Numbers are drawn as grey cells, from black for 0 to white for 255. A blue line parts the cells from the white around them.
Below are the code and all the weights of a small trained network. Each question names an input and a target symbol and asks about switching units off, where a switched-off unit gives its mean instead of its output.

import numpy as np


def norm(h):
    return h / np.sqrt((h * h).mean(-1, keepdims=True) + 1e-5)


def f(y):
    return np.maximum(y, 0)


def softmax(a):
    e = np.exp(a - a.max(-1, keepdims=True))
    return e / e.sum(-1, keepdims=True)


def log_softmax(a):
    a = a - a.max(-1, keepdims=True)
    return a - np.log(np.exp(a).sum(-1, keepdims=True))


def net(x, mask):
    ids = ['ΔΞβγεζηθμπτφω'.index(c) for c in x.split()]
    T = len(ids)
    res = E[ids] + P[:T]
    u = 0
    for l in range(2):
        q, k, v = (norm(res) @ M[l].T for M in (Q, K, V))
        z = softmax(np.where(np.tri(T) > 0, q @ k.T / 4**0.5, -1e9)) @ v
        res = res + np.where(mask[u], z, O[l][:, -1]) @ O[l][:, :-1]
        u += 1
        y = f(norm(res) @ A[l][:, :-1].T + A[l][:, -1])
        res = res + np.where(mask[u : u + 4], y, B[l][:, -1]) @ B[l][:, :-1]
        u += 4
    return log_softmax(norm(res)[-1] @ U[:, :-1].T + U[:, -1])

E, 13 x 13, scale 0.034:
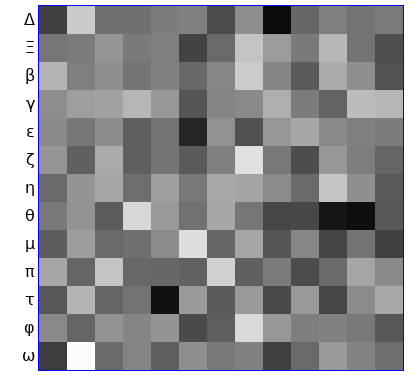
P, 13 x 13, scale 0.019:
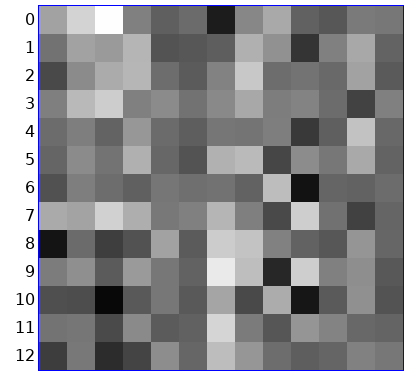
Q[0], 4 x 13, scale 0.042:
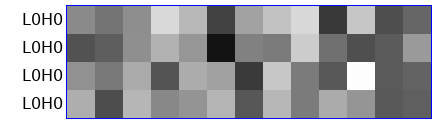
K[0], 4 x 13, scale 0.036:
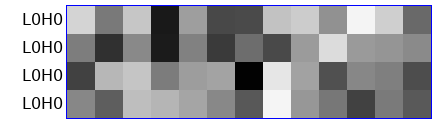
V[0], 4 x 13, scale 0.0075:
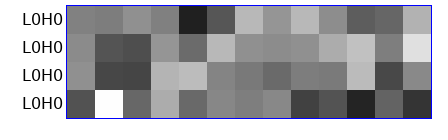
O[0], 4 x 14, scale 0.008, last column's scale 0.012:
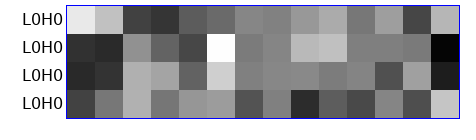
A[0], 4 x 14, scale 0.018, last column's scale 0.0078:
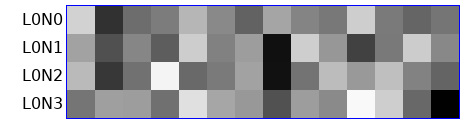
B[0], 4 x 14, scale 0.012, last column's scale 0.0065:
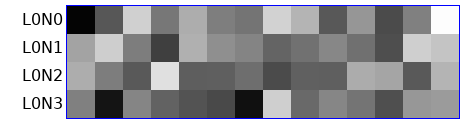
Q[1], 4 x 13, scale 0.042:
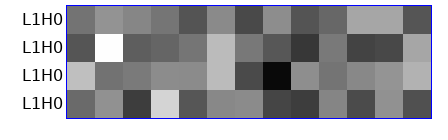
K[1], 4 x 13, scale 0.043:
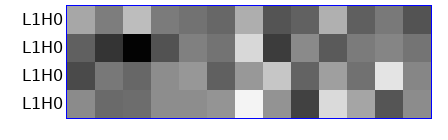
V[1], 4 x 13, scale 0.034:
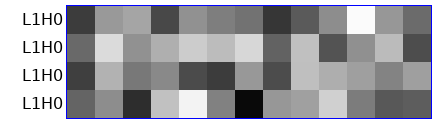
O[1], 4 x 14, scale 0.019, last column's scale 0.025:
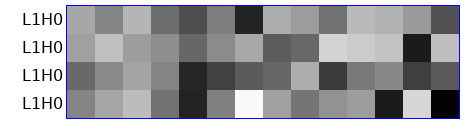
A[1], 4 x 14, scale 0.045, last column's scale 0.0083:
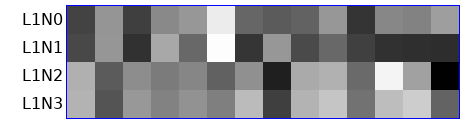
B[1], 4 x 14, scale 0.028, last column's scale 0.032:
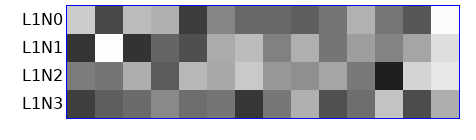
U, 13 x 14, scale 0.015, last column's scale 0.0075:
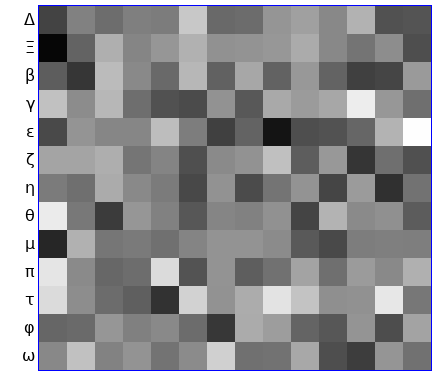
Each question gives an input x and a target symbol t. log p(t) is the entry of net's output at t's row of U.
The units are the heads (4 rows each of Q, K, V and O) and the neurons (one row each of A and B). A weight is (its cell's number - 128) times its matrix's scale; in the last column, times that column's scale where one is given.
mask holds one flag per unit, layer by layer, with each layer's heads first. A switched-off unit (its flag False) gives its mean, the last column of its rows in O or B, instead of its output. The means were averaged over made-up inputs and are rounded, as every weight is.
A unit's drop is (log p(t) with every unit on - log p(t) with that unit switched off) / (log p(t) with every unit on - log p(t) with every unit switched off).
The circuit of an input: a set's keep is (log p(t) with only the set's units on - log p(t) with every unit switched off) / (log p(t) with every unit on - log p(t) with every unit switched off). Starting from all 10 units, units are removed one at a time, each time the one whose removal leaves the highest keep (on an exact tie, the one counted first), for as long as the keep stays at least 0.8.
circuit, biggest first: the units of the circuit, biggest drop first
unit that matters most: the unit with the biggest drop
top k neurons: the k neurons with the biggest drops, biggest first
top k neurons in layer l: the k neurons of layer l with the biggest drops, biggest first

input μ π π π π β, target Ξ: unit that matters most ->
L1H0
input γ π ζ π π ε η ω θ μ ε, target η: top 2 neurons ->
(L0N1 L1N3)
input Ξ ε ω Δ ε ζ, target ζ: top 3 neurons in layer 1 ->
(L1N1 L1N0 L1N2)
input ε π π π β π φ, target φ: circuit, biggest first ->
(L1H0 L1N2)
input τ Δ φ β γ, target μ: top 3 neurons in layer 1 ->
(L1N3 L1N0 L1N2)
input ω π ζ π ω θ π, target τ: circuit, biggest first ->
(L1H0 L0H0)
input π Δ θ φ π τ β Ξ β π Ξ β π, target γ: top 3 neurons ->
(L0N1 L1N2 L1N1)
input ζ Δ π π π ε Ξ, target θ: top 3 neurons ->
(L1N2 L1N0 L1N3)
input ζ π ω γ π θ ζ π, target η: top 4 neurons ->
(L0N2 L1N3 L1N2 L1N1)
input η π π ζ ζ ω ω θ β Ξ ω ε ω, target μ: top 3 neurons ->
(L1N1 L1N0 L0N0)
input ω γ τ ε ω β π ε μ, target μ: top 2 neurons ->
(L0N1 L1N1)
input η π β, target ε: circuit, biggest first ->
(L0N3 L1H0 L1N1)
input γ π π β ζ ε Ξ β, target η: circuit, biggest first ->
(L1H0 L1N2 L1N1)
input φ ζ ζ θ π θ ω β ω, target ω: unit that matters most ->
L0N0
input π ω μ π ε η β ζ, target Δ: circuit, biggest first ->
(L1N1 L1H0)
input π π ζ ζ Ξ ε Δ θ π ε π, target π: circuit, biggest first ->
(L0N1 L1H0 L1N2)
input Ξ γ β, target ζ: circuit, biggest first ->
(L1H0 L1N1 L1N0 L1N2)
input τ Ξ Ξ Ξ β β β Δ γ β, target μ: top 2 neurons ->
(L1N1 L1N2)
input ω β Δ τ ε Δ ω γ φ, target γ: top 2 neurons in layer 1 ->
(L1N2 L1N1)
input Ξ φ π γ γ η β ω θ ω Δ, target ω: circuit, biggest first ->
(L1H0)
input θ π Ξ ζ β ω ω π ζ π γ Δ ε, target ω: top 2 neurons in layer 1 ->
(L1N2 L1N0)
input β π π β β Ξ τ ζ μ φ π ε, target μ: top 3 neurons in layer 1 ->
(L1N3 L1N0 L1N2)
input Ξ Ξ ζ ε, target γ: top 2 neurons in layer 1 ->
(L1N2 L1N1)
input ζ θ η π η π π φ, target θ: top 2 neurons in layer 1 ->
(L1N2 L1N0)
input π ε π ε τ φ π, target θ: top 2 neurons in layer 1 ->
(L1N0 L1N2)
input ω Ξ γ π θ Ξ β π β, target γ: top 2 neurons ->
(L1N2 L1N1)
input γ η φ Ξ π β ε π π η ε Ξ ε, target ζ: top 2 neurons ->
(L0N1 L1N1)
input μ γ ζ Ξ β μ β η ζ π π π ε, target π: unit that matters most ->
L0N1
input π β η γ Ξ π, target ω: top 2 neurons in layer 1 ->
(L1N2 L1N0)
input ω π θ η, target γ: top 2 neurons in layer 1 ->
(L1N2 L1N1)
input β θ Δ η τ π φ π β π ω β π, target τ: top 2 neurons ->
(L0N1 L1N2)
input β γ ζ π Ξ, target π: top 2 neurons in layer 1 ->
(L1N1 L1N0)
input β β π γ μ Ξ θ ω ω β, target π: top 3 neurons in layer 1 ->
(L1N1 L1N0 L1N2)
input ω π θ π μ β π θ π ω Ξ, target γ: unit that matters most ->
L1H0
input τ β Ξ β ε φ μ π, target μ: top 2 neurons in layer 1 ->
(L1N3 L1N0)
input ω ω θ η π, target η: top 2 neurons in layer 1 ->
(L1N3 L1N1)
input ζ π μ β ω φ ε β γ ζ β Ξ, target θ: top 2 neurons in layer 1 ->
(L1N2 L1N0)
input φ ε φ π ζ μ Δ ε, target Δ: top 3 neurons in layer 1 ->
(L1N3 L1N2 L1N0)
